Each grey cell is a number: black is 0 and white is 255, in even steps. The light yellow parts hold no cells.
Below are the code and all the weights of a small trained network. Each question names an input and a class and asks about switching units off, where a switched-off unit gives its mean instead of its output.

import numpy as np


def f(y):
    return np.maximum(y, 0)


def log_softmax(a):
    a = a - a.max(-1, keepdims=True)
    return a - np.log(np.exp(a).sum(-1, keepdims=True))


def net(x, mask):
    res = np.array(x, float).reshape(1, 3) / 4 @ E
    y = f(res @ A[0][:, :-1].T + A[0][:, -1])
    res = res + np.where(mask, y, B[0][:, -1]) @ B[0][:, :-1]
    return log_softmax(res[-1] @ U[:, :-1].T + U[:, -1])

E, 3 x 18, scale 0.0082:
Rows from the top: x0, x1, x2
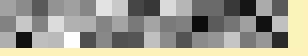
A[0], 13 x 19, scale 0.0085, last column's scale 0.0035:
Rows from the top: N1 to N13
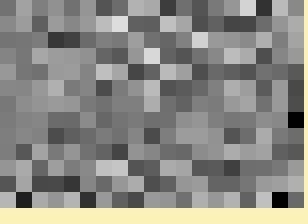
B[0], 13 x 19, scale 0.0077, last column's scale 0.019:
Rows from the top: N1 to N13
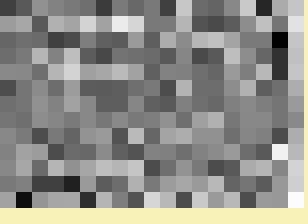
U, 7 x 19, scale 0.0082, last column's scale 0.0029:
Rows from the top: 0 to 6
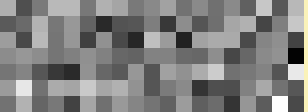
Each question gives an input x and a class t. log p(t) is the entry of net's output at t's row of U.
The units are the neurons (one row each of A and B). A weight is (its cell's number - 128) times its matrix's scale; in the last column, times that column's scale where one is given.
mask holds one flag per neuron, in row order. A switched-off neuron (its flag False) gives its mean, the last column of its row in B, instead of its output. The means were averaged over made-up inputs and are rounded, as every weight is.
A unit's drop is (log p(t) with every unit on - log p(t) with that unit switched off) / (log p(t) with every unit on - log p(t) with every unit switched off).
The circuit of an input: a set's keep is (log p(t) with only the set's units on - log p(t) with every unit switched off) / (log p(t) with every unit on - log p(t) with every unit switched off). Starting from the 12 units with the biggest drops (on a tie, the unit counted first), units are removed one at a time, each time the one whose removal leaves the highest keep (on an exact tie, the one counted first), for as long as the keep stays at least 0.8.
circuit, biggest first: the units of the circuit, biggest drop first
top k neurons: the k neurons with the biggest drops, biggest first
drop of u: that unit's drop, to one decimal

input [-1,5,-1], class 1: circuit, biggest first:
N1
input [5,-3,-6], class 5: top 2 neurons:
N2, N11
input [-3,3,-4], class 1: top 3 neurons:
N2, N1, N11
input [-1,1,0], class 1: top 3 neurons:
N13, N2, N11
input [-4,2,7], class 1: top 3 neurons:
N4, N6, N7
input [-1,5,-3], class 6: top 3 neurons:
N13, N1, N5
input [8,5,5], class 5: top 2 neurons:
N2, N11
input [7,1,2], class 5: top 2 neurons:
N2, N11
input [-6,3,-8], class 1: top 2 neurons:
N1, N2
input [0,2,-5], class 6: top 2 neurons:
N5, N12
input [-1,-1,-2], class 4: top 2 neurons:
N13, N2
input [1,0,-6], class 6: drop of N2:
0.2
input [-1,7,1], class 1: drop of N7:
0.0
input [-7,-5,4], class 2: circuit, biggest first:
N13
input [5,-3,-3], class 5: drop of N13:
0.1
